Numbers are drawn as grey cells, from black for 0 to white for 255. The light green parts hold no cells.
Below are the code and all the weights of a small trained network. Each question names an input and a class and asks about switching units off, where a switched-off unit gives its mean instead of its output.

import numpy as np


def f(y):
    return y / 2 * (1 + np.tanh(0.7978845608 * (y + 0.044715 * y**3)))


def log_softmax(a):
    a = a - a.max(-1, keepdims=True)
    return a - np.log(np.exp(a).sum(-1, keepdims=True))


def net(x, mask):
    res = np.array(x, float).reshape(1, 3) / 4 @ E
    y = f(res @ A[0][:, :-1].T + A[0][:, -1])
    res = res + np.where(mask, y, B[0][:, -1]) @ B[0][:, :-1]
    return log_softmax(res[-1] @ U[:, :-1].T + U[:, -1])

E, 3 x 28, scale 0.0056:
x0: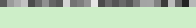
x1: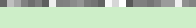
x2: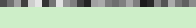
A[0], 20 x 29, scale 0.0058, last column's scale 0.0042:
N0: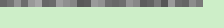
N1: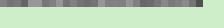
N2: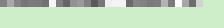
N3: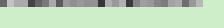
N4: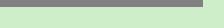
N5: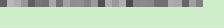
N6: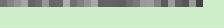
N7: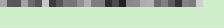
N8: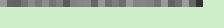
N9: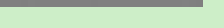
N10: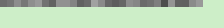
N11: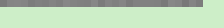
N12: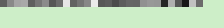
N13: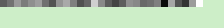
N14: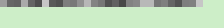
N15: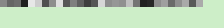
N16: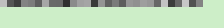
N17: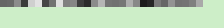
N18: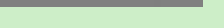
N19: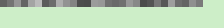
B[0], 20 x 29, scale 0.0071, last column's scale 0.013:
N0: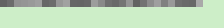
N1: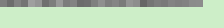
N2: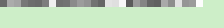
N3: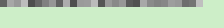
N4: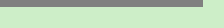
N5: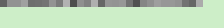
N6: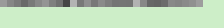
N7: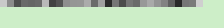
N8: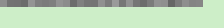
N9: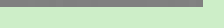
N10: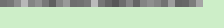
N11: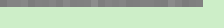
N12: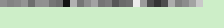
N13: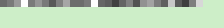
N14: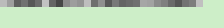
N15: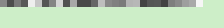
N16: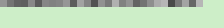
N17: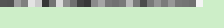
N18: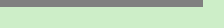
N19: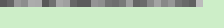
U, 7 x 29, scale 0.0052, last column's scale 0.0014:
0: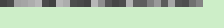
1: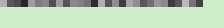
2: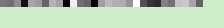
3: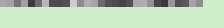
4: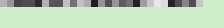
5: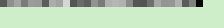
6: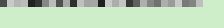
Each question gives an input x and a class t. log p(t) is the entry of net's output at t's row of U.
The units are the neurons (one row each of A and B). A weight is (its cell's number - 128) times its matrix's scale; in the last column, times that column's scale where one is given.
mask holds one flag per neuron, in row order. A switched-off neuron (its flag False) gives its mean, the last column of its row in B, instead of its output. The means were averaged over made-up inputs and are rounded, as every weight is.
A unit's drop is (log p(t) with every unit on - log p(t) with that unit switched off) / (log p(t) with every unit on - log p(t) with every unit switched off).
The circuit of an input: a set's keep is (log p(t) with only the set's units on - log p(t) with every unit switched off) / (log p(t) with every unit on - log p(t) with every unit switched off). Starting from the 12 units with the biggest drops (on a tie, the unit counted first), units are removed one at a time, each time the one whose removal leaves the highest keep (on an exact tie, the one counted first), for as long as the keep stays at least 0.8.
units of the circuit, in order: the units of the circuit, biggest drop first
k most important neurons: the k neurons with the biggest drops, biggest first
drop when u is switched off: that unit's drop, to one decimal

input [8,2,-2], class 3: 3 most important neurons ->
(N2 N12 N6)
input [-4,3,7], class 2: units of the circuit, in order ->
(N15)
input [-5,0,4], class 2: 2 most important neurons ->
(N15 N13)
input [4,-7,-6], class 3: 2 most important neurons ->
(N12 N6)
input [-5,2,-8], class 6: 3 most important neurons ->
(N2 N15 N3)
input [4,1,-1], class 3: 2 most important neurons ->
(N2 N12)
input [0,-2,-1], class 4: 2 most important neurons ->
(N15 N12)
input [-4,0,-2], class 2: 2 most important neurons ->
(N13 N7)
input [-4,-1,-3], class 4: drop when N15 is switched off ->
0.2
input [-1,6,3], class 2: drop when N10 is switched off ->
0.1
